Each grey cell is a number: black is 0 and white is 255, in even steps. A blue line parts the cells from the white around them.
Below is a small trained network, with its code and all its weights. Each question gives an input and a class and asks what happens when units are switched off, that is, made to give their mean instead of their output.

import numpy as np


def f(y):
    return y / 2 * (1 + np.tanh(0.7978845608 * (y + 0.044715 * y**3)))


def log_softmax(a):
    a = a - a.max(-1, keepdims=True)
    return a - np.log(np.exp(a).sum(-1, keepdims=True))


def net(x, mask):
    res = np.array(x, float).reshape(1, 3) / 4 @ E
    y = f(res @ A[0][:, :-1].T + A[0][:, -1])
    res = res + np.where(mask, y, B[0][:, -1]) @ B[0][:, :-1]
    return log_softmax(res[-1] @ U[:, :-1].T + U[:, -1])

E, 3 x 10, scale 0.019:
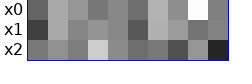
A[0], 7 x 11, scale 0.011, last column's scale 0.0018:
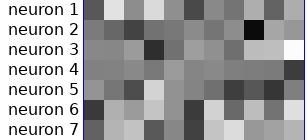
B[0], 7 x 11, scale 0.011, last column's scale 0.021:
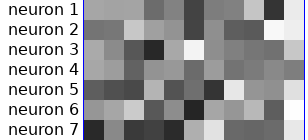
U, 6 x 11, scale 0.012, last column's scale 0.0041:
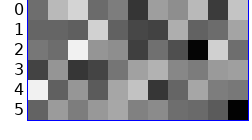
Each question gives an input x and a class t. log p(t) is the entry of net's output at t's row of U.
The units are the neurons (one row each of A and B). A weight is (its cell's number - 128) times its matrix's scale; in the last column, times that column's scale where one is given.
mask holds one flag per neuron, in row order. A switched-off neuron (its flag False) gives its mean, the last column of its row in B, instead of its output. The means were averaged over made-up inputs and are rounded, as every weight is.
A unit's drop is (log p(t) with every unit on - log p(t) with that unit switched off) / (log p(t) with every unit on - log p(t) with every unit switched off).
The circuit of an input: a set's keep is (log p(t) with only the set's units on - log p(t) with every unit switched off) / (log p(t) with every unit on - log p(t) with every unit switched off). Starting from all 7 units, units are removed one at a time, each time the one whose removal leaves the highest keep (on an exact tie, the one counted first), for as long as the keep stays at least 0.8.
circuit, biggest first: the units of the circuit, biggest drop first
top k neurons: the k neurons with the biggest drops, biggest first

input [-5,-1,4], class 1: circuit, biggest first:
[neuron 5]
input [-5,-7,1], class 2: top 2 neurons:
[neuron 2; neuron 1]
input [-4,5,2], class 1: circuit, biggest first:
[neuron 5; neuron 6]
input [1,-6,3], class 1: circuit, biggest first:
[neuron 3; neuron 6]
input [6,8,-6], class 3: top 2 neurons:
[neuron 7; neuron 3]
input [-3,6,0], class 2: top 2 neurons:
[neuron 1; neuron 6]
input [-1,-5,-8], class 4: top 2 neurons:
[neuron 3; neuron 7]
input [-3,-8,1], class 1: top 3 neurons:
[neuron 5; neuron 3; neuron 6]
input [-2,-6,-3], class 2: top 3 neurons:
[neuron 2; neuron 1; neuron 7]
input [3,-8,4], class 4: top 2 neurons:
[neuron 7; neuron 6]
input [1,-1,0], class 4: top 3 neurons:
[neuron 7; neuron 6; neuron 2]
